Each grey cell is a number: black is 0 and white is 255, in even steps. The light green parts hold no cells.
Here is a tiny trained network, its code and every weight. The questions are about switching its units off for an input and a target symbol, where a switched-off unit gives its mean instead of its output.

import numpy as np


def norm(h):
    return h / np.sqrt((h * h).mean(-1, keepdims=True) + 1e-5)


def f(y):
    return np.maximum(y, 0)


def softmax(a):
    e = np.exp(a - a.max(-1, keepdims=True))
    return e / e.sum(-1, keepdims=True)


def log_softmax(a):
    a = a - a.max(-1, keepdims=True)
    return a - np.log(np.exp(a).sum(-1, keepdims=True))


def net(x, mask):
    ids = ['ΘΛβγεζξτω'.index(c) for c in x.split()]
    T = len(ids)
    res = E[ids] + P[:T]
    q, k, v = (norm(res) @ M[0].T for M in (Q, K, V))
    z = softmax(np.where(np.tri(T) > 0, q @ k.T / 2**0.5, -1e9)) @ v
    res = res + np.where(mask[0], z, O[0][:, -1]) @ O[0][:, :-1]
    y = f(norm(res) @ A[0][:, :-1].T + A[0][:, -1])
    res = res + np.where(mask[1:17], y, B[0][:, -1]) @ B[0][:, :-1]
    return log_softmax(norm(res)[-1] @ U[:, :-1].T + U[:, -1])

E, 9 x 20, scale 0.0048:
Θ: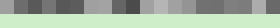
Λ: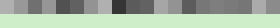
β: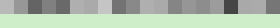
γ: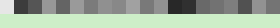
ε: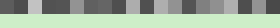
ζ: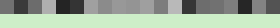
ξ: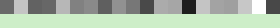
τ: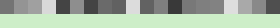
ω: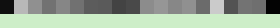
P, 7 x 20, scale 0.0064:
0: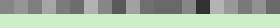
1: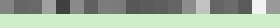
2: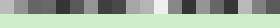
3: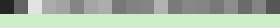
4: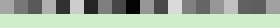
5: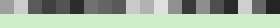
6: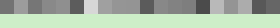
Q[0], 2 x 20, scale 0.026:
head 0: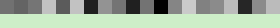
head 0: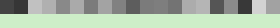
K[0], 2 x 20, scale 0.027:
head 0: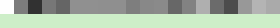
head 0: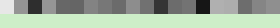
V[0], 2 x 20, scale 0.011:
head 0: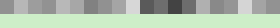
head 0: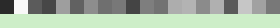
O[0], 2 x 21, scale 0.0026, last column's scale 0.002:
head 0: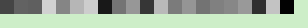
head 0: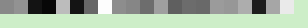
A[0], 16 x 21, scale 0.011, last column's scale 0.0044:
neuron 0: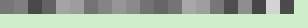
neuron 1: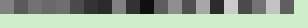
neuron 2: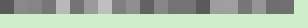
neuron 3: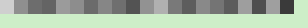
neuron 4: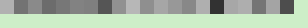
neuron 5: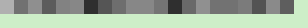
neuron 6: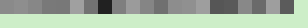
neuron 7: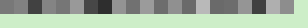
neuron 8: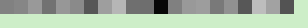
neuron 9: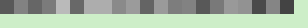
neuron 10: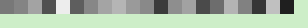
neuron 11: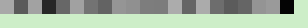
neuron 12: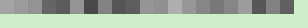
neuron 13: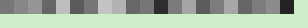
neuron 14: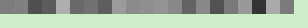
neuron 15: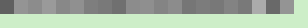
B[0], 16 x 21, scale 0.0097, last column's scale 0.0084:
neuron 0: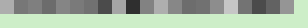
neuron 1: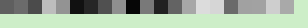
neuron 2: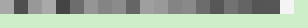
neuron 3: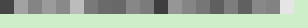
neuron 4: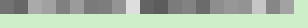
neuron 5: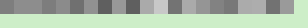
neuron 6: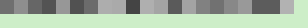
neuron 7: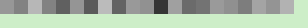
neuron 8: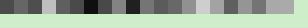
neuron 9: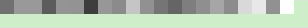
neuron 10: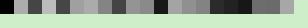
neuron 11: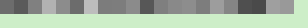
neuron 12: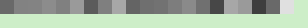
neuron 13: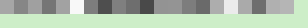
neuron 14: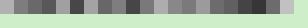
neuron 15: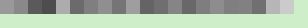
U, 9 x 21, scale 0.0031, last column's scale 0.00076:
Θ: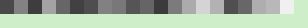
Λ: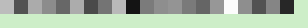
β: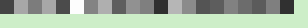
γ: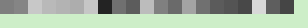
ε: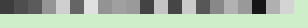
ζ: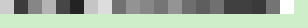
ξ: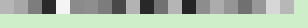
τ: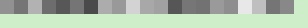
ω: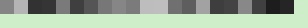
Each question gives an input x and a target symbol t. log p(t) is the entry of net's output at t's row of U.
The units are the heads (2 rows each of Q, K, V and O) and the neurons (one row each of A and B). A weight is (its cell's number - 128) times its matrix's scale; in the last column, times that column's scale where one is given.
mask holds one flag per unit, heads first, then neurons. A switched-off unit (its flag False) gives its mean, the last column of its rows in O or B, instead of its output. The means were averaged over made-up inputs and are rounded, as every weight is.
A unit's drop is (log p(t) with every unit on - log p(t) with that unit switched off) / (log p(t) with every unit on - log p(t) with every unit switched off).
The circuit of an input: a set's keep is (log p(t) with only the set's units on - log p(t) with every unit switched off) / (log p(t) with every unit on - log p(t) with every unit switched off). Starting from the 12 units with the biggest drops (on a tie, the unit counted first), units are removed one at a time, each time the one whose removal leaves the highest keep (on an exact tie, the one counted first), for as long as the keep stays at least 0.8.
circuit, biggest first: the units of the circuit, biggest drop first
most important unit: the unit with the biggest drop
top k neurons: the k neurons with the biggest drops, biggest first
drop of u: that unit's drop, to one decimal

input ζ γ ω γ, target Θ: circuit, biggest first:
[head 0; neuron 8; neuron 15]
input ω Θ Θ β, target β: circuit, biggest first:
[head 0; neuron 10; neuron 13]
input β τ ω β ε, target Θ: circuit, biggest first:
[neuron 1]
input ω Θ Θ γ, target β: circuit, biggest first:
[head 0; neuron 10; neuron 13]
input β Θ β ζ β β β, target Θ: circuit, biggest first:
[head 0; neuron 8; neuron 15]
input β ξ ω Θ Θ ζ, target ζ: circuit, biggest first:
[neuron 9; neuron 11; head 0]
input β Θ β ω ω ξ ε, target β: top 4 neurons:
[neuron 10; neuron 13; neuron 9; neuron 2]
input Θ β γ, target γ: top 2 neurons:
[neuron 5; neuron 3]
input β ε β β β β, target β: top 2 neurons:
[neuron 3; neuron 4]
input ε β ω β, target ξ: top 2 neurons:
[neuron 15; neuron 2]
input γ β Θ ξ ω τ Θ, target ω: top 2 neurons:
[neuron 14; neuron 9]
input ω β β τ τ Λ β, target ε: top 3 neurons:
[neuron 9; neuron 6; neuron 2]
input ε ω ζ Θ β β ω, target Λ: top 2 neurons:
[neuron 13; neuron 2]
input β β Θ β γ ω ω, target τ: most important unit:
neuron 9
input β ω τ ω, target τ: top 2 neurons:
[neuron 9; neuron 2]
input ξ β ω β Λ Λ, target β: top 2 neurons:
[neuron 3; neuron 4]
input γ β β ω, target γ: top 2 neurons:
[neuron 9; neuron 12]
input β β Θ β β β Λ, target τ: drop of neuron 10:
0.0
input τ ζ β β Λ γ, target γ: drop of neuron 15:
0.1
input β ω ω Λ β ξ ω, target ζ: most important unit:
head 0
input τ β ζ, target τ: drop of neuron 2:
0.3
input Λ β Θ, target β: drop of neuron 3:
0.2
